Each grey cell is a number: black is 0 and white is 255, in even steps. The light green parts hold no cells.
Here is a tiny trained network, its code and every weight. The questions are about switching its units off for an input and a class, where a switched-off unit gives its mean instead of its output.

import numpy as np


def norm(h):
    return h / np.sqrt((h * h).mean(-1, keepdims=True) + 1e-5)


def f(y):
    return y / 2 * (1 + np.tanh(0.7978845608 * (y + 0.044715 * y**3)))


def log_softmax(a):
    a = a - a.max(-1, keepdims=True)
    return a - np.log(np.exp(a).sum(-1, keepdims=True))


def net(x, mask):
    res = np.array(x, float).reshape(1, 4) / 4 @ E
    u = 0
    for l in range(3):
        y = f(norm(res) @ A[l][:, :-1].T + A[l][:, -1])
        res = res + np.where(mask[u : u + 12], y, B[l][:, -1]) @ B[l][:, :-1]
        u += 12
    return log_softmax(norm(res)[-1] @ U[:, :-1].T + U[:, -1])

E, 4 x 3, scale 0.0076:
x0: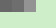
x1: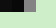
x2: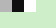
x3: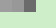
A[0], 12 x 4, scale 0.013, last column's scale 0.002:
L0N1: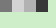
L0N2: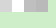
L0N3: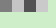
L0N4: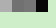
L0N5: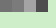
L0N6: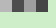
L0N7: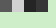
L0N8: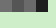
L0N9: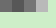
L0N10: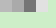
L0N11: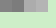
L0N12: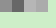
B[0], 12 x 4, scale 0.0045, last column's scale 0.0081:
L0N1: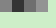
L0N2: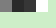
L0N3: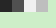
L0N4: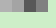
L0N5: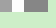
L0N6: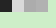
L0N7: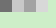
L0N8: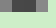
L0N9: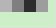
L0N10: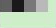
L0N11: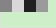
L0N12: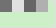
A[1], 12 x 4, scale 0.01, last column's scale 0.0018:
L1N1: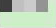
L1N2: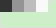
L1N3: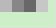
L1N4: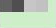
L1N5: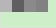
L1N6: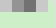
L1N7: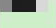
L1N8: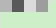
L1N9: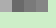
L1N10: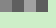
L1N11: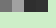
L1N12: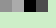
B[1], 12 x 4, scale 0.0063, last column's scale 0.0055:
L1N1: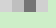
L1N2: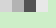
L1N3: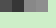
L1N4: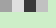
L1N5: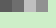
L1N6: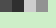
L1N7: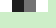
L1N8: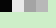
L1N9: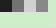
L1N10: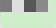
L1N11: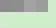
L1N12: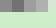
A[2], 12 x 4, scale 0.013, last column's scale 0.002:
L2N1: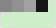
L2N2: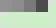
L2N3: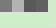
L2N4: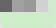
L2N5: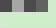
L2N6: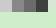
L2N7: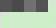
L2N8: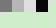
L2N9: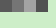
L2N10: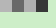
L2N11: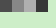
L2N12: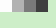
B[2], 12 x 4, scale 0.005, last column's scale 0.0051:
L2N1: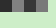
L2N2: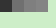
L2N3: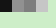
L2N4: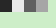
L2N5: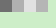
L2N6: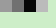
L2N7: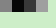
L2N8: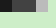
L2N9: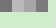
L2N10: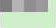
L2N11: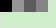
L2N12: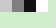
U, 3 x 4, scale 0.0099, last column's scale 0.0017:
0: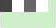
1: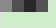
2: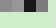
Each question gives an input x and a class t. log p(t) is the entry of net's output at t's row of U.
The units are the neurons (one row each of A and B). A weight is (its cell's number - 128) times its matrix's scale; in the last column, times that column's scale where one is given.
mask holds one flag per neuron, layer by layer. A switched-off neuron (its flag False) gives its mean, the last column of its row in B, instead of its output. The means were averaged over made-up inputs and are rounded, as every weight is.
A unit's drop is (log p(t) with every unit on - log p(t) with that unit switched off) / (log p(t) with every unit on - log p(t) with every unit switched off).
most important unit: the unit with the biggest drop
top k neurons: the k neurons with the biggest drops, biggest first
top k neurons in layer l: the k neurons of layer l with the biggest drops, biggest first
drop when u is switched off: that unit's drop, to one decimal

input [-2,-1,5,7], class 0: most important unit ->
L0N6
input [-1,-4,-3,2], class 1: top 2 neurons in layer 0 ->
(L0N2; L0N6)
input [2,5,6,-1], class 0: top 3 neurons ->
(L0N2; L1N8; L1N7)
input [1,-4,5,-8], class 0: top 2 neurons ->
(L1N8; L1N7)
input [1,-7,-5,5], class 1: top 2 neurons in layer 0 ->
(L0N6; L0N2)
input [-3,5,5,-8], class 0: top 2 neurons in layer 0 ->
(L0N2; L0N10)
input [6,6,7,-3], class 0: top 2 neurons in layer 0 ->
(L0N2; L0N10)
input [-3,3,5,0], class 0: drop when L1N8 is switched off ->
0.2
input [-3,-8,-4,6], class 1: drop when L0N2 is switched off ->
0.5
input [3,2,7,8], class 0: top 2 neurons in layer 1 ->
(L1N8; L1N7)
